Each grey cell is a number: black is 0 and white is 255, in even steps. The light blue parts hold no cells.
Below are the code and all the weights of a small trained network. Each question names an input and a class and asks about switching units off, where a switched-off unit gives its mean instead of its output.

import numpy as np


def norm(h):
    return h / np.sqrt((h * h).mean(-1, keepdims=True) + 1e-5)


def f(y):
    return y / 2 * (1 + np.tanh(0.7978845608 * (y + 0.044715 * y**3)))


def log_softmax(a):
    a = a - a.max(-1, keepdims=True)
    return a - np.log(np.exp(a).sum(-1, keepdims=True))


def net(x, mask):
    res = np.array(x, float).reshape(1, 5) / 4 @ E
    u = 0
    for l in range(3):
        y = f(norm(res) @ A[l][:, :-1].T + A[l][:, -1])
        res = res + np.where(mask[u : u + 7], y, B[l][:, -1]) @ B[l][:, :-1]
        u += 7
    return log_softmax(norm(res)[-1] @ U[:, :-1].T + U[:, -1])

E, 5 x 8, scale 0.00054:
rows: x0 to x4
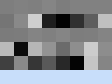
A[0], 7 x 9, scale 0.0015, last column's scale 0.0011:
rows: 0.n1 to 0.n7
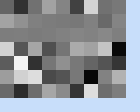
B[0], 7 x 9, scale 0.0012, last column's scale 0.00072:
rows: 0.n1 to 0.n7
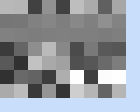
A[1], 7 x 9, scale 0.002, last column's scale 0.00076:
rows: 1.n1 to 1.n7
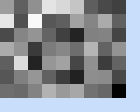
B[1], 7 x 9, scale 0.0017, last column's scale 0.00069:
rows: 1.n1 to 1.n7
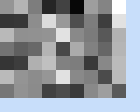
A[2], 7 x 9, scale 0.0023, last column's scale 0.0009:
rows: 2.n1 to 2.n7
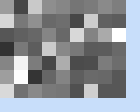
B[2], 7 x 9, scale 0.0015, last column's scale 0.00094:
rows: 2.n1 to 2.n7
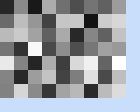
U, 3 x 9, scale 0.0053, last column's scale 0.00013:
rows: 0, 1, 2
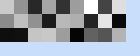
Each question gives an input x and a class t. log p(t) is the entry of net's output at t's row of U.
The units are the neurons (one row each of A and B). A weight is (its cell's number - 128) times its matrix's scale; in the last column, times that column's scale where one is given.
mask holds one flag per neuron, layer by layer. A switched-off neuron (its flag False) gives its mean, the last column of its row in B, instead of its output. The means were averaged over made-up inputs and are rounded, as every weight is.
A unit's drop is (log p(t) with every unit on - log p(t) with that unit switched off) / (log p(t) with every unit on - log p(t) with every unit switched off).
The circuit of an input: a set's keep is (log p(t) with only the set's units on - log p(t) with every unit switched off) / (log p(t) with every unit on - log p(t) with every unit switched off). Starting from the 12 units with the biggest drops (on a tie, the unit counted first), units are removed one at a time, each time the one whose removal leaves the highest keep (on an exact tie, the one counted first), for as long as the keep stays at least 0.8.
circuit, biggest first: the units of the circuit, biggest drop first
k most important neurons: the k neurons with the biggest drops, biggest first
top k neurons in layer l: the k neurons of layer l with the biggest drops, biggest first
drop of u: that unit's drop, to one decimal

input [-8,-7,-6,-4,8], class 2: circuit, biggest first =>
[1.n5]
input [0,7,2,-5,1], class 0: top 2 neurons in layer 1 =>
[1.n5, 1.n6]
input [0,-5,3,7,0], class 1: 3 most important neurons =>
[2.n7, 2.n2, 2.n5]
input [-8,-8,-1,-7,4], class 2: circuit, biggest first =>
[1.n5, 2.n4]
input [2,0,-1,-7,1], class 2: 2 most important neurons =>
[1.n5, 0.n5]
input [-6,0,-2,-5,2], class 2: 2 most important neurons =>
[1.n5, 1.n1]
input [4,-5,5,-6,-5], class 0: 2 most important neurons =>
[1.n1, 2.n5]
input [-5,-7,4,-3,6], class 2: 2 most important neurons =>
[1.n5, 2.n4]
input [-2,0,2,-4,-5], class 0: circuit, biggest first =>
[2.n5, 1.n1]
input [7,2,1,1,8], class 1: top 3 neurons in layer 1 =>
[1.n3, 1.n6, 1.n1]
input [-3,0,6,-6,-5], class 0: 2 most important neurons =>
[2.n5, 2.n2]
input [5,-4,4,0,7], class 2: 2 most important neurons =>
[1.n5, 2.n5]
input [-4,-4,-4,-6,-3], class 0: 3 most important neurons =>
[2.n5, 1.n1, 1.n2]
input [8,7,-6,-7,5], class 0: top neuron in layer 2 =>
[2.n5]
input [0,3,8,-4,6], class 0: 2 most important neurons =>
[2.n5, 1.n2]
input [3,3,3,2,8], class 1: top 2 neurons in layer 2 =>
[2.n2, 2.n7]
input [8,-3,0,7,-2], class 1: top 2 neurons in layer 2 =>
[2.n2, 2.n5]
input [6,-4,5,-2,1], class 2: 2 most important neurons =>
[1.n5, 0.n6]
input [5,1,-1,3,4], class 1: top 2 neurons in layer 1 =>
[1.n6, 1.n3]
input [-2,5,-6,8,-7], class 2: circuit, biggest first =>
[1.n2]
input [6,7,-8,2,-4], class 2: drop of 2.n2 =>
0.2
